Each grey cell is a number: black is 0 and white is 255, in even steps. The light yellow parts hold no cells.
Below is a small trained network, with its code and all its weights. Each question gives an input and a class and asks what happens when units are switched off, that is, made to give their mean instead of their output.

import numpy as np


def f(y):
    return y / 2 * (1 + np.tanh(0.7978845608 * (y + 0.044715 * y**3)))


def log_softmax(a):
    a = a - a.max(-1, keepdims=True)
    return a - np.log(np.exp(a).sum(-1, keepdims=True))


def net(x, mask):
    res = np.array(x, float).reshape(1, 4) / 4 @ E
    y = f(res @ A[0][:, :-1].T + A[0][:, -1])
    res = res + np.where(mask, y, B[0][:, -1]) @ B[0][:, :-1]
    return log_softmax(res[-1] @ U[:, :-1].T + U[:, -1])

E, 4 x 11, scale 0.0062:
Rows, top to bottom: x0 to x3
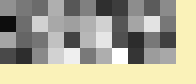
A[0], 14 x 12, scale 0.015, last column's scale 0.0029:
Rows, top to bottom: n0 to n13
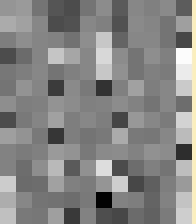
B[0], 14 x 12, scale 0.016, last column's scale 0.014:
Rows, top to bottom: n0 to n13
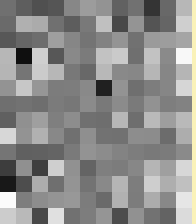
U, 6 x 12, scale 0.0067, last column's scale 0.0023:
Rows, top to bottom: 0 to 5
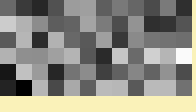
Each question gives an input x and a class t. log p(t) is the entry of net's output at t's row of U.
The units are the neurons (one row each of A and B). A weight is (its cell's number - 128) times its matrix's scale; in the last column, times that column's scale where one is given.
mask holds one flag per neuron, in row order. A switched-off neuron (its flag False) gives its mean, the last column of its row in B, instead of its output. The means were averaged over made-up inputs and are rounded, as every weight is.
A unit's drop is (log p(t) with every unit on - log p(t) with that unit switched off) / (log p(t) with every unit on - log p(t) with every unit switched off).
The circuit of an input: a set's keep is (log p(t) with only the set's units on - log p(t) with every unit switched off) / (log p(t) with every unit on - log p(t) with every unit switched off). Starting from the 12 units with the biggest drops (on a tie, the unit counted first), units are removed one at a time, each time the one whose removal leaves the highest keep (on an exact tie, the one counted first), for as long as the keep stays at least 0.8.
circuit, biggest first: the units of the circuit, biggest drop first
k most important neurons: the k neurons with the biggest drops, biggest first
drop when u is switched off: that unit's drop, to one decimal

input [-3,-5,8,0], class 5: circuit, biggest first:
(n11)
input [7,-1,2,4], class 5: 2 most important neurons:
(n5; n11)
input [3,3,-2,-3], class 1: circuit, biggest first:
(n10; n3)
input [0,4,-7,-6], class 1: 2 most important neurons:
(n11; n10)
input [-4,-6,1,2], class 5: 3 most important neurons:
(n11; n5; n13)
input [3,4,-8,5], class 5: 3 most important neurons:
(n12; n13; n8)
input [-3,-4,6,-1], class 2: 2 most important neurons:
(n3; n13)
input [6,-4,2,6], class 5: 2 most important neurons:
(n11; n5)
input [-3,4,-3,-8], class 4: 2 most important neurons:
(n13; n12)
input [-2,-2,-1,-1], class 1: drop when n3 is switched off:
0.3
